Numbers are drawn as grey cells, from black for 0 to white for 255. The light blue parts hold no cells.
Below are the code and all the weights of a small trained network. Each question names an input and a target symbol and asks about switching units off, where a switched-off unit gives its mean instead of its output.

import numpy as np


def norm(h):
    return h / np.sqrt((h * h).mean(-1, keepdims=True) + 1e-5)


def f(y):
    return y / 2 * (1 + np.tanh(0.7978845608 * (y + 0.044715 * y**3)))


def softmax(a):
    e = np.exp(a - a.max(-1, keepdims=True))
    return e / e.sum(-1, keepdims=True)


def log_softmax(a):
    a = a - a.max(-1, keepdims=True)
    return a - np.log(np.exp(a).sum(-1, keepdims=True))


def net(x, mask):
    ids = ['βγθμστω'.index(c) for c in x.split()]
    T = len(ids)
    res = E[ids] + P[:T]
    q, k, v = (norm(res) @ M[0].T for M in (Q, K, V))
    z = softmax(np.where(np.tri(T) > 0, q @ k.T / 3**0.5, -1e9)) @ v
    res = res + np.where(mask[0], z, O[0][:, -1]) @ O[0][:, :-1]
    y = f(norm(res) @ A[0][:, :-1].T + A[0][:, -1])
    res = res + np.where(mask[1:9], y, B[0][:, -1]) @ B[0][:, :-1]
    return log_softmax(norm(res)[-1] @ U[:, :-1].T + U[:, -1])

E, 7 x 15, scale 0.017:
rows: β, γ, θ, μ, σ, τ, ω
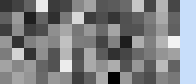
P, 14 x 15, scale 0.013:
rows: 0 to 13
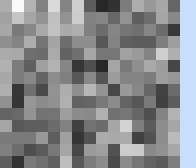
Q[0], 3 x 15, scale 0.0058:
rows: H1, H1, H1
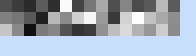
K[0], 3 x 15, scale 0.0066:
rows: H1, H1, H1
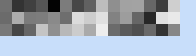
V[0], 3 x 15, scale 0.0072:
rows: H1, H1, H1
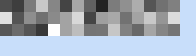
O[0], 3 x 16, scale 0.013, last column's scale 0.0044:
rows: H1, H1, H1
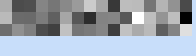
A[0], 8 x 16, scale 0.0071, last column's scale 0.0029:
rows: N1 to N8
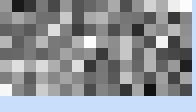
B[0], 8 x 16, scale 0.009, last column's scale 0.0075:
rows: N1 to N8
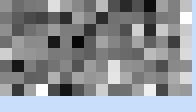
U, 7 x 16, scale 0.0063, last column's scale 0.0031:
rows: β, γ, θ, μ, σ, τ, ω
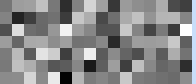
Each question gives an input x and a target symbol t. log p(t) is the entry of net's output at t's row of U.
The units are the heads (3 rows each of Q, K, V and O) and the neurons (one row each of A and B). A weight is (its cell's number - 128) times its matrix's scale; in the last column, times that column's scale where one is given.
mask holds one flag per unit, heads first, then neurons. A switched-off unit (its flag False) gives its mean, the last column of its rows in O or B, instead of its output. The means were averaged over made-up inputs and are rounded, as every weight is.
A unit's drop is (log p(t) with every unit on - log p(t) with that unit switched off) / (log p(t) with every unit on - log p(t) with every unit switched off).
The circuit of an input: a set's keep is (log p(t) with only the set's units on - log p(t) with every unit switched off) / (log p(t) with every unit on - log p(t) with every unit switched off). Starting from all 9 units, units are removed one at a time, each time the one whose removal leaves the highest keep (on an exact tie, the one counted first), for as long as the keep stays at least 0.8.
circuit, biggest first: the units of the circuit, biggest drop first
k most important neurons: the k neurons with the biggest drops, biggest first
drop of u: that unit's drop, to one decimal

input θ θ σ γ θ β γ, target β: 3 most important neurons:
(N4, N2, N3)
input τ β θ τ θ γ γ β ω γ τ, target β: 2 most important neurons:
(N4, N8)
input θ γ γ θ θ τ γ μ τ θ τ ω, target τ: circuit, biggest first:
(H1)
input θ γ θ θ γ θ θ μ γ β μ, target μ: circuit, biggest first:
(H1, N1, N2)
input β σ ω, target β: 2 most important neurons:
(N4, N8)
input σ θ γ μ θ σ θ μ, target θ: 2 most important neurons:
(N8, N1)
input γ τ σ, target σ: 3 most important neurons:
(N8, N4, N7)
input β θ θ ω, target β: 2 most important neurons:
(N4, N1)
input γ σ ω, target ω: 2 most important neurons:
(N7, N8)
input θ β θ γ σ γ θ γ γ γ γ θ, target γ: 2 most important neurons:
(N2, N3)
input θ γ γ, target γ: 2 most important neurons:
(N7, N6)
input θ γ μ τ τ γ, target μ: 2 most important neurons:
(N1, N2)
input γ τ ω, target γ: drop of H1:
0.2
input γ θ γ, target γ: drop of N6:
0.2
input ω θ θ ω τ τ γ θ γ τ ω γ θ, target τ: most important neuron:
(N3)
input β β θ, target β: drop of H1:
1.0
